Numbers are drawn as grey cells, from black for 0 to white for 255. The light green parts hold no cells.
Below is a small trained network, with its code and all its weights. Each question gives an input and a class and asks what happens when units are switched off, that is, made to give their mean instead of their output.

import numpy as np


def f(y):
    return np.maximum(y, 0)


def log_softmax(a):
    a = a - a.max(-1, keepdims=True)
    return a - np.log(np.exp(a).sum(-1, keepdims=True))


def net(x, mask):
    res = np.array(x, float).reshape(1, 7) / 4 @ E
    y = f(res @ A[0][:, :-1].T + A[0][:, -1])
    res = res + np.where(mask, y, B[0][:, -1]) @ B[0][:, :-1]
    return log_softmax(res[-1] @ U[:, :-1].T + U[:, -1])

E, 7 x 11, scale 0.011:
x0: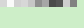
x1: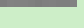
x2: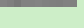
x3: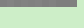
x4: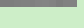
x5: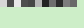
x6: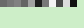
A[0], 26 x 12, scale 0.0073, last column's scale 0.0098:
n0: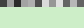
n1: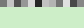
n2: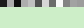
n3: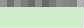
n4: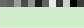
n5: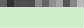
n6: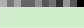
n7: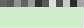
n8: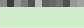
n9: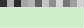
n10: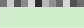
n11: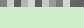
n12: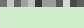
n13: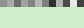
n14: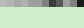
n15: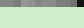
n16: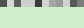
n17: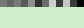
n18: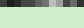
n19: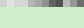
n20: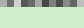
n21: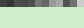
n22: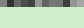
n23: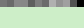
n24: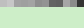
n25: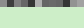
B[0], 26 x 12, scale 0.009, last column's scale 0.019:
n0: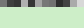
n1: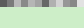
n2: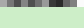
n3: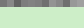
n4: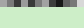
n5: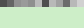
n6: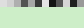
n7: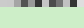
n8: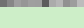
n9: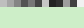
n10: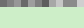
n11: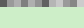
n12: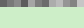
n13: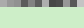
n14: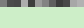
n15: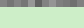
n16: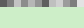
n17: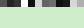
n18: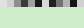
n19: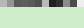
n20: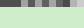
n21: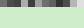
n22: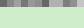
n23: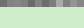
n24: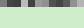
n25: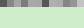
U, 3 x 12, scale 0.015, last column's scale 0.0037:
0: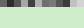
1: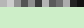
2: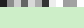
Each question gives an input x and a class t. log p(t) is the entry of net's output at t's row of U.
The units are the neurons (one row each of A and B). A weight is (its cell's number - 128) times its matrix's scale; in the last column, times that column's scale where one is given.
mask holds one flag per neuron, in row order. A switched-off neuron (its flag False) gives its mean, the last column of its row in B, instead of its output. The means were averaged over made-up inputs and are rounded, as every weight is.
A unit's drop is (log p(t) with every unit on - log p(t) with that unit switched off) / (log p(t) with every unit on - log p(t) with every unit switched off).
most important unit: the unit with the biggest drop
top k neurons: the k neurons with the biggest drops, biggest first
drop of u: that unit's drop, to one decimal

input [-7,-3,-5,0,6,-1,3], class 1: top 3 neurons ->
(n18 n7 n20)
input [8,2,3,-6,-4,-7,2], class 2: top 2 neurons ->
(n16 n1)
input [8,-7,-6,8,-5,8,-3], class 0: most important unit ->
n20
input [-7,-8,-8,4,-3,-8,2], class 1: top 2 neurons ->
(n18 n9)
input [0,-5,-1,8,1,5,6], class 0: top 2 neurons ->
(n17 n18)
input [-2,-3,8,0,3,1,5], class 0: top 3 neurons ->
(n17 n9 n19)
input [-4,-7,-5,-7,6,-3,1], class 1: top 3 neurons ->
(n18 n17 n20)
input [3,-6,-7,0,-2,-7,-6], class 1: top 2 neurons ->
(n9 n13)
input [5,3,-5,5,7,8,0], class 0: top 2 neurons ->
(n20 n18)
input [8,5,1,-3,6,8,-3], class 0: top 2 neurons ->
(n20 n14)
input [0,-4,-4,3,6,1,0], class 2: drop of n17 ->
0.2
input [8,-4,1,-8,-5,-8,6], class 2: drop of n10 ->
0.0
